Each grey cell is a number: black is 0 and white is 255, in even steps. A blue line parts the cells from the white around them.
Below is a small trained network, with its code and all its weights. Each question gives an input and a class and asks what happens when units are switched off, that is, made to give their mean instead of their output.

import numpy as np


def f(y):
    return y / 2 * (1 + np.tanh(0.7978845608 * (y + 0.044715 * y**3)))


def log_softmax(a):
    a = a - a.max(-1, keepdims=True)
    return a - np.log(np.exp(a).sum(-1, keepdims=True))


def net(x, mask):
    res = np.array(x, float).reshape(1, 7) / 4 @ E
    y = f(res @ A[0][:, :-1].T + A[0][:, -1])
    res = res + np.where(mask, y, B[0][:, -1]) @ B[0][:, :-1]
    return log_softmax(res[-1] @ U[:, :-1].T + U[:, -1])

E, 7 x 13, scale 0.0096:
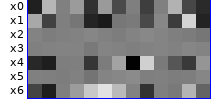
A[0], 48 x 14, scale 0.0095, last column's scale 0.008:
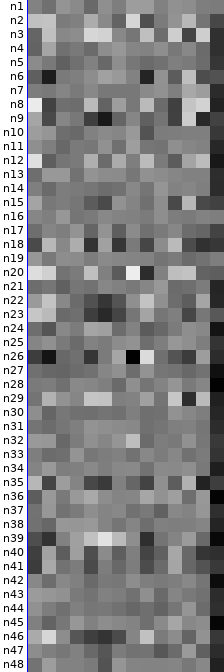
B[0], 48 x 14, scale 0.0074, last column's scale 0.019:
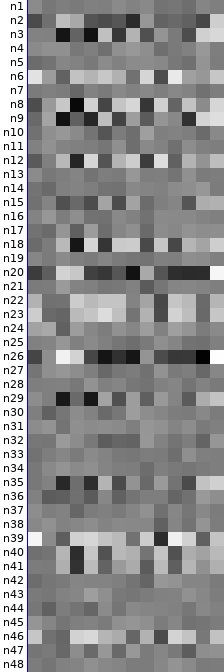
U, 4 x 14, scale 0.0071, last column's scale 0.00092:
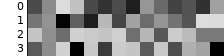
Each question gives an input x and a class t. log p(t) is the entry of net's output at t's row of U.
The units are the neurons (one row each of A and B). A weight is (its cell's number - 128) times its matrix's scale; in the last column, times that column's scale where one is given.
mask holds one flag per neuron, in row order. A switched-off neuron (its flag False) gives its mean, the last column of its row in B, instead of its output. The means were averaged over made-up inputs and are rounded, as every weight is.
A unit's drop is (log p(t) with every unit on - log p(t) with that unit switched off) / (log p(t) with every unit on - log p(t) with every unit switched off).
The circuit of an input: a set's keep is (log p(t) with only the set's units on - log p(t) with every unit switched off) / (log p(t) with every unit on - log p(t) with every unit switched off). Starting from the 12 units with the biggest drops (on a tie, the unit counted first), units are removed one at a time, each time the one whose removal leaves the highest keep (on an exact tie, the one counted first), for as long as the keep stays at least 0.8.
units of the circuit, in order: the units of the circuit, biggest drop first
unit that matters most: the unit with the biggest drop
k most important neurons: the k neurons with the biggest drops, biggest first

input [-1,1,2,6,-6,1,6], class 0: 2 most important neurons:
[n20; n2]
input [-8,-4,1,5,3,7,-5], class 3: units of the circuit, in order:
[n8]
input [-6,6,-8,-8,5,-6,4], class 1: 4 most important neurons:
[n9; n35; n20; n18]
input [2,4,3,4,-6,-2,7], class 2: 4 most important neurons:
[n6; n39; n26; n24]
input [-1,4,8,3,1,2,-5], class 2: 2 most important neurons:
[n23; n46]
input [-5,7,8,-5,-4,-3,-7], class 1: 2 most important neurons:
[n9; n35]
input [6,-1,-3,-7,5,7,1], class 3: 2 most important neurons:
[n18; n20]
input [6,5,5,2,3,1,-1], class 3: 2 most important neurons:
[n18; n40]
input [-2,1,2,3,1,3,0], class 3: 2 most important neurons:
[n20; n26]
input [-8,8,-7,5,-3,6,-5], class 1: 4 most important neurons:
[n9; n35; n15; n18]
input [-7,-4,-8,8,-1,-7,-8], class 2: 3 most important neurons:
[n46; n22; n23]
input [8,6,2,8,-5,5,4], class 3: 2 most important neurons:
[n18; n40]
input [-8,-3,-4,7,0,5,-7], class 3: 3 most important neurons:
[n8; n12; n39]
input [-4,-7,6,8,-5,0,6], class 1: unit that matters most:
n3
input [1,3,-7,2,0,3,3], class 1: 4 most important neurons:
[n23; n46; n22; n35]
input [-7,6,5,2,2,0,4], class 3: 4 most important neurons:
[n8; n12; n3; n29]
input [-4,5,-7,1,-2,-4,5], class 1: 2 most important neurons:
[n9; n35]
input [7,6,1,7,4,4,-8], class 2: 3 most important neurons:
[n23; n46; n22]
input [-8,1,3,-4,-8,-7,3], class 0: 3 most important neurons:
[n20; n2; n18]
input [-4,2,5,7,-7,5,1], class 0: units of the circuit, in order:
[n20]
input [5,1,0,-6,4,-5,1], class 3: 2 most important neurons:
[n20; n18]
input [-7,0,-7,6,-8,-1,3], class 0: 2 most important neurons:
[n20; n2]
